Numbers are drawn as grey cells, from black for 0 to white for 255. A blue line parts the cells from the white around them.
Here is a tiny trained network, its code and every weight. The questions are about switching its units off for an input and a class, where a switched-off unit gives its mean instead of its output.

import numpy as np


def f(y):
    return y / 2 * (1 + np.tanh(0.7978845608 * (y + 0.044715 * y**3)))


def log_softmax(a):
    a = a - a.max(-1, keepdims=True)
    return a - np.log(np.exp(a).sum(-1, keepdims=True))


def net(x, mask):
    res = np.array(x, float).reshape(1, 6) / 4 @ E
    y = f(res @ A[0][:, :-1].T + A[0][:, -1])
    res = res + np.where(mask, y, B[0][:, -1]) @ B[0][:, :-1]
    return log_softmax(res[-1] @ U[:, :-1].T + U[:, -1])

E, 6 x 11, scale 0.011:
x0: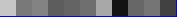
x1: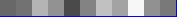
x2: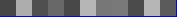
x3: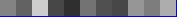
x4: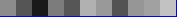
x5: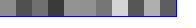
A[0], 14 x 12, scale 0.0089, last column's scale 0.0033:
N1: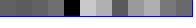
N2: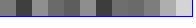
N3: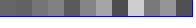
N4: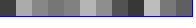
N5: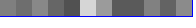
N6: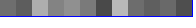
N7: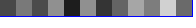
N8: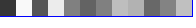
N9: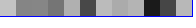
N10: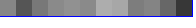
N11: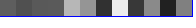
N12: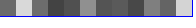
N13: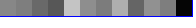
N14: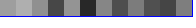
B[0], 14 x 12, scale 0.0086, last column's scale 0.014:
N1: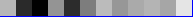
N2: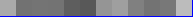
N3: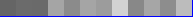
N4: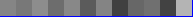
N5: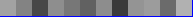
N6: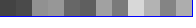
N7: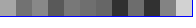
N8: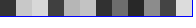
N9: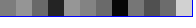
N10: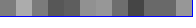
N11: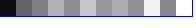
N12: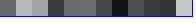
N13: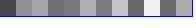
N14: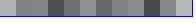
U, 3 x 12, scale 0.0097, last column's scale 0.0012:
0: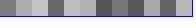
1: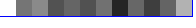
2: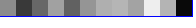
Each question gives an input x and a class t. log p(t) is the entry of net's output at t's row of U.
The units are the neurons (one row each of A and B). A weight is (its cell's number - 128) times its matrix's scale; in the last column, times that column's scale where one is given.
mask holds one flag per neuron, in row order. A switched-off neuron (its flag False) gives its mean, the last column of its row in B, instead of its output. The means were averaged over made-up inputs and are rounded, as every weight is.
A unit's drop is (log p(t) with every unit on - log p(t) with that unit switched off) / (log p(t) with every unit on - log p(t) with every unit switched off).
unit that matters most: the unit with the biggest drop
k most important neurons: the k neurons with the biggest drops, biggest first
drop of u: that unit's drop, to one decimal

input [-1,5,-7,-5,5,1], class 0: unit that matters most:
N1
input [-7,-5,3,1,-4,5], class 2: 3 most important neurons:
(N11; N6; N9)
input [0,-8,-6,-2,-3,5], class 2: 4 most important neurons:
(N8; N11; N12; N6)
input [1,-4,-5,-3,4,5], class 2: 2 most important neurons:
(N8; N12)
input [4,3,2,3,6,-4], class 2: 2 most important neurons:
(N1; N3)
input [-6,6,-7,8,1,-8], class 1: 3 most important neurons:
(N7; N11; N13)
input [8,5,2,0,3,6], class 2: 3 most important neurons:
(N1; N7; N9)
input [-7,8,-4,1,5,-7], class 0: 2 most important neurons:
(N8; N7)
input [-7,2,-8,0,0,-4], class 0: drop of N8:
0.2
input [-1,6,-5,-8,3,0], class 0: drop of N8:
0.1
